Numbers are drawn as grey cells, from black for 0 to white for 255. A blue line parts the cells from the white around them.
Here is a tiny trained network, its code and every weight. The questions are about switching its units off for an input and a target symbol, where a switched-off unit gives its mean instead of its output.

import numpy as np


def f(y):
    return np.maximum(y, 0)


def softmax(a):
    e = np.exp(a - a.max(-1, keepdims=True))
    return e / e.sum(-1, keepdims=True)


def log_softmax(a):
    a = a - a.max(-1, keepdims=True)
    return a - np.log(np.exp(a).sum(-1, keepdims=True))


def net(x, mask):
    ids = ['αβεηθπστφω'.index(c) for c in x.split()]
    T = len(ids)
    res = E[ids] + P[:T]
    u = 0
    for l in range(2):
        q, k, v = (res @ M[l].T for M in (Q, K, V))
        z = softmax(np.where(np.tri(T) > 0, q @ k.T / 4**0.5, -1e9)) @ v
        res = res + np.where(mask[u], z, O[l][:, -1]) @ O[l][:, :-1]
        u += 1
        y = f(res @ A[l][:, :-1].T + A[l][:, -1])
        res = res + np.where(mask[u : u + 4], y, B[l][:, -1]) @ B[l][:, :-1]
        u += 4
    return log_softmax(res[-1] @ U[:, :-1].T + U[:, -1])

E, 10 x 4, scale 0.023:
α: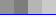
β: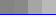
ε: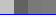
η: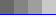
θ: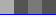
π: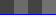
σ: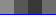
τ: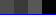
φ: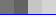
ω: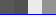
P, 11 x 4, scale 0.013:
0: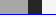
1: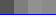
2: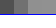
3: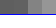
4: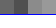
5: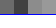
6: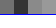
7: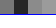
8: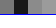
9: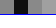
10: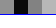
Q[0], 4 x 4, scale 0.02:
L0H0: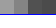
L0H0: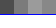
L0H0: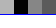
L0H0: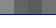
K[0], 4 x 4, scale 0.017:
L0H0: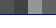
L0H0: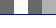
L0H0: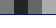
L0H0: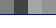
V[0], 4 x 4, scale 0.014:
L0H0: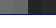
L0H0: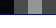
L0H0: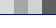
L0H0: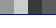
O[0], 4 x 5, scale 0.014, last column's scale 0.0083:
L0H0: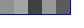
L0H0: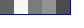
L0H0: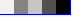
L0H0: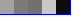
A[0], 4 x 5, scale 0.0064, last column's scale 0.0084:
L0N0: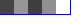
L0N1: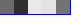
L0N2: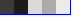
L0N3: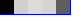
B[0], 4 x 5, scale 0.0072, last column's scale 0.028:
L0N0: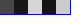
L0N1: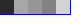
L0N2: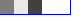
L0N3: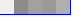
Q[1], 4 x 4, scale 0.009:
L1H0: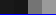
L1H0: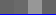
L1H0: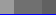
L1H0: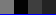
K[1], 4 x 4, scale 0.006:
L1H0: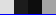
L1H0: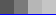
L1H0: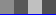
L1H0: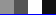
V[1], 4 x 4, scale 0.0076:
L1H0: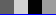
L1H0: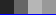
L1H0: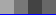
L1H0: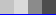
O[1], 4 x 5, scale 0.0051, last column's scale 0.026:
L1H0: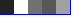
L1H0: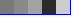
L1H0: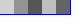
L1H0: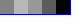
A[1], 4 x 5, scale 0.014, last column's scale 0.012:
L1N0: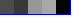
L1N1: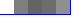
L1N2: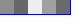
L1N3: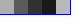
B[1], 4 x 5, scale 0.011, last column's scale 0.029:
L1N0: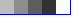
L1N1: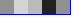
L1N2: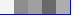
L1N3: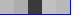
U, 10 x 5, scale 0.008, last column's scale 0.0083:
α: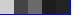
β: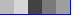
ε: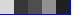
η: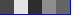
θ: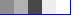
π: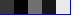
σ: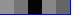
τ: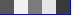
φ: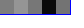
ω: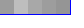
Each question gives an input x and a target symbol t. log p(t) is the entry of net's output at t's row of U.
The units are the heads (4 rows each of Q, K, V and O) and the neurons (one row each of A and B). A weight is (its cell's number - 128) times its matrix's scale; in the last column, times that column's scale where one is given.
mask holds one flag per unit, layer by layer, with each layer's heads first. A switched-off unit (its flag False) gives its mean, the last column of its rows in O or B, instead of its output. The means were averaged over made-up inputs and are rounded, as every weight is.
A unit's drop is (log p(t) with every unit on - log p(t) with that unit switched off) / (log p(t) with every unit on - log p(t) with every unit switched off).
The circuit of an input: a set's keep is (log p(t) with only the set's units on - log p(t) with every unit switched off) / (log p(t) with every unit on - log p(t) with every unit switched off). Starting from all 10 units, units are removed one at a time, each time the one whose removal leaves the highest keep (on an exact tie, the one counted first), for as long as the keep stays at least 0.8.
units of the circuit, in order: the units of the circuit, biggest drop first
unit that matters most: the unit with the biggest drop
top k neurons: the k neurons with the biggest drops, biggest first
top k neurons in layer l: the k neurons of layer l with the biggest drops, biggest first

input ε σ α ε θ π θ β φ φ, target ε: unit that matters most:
L0H0
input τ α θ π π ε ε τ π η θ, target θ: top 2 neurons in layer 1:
L1N0; L1N3
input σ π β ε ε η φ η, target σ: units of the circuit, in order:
L0H0; L1N0
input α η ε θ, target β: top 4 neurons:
L0N2; L0N1; L1N3; L1N1
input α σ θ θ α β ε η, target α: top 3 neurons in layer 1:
L1N0; L1N2; L1N3
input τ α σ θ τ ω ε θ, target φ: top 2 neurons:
L0N2; L0N0
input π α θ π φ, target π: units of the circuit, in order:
L0N0; L0H0; L1N3
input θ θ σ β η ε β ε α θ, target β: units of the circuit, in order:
L0H0; L0N0
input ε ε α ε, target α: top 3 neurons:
L1N1; L0N2; L1N3
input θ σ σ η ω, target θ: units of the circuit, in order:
L0H0; L0N2
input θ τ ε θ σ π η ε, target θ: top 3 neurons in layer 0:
L0N0; L0N3; L0N1
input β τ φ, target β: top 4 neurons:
L0N2; L0N0; L1N0; L1N2
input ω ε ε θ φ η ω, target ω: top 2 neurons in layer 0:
L0N0; L0N3
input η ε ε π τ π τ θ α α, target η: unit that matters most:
L0N2
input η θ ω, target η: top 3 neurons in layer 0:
L0N2; L0N0; L0N1
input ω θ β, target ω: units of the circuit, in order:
L0N0; L0H0; L1N2; L1N0
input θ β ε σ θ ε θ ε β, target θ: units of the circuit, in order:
L0N0; L0H0; L1H0
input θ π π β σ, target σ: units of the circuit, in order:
L0N2; L0H0; L1H0
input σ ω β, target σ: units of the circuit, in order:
L0H0; L1N0
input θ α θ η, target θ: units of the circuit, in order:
L0N0; L0H0; L1H0
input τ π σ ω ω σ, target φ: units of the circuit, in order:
L0H0
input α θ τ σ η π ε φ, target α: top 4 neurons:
L0N0; L1N0; L1N2; L1N3
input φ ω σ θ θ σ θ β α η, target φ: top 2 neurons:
L1N0; L0N1
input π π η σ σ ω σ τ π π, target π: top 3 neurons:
L0N0; L0N2; L1N2
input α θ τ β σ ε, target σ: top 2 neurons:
L0N2; L0N1
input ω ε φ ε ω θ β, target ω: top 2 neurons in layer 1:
L1N0; L1N2
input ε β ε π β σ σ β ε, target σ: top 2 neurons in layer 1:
L1N2; L1N3
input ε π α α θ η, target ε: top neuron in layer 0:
L0N2
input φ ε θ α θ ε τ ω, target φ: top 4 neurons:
L0N0; L0N2; L1N0; L0N1
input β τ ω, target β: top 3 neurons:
L0N2; L0N0; L1N0
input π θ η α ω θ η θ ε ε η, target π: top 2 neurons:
L0N0; L1N3
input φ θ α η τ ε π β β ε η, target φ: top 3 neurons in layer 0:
L0N0; L0N2; L0N1
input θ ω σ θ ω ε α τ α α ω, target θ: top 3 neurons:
L0N0; L0N2; L0N1
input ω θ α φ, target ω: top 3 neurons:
L0N0; L0N2; L1N2
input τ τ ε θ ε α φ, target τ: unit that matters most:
L1H0
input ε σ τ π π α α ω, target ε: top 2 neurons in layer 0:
L0N2; L0N0
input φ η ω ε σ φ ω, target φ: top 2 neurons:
L0N2; L1N0
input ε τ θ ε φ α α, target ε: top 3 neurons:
L0N2; L0N0; L1N0
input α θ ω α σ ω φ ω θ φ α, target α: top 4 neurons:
L1N0; L1N2; L0N1; L1N3
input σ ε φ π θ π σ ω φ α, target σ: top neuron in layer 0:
L0N0
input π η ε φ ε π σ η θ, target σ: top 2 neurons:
L0N2; L1N3
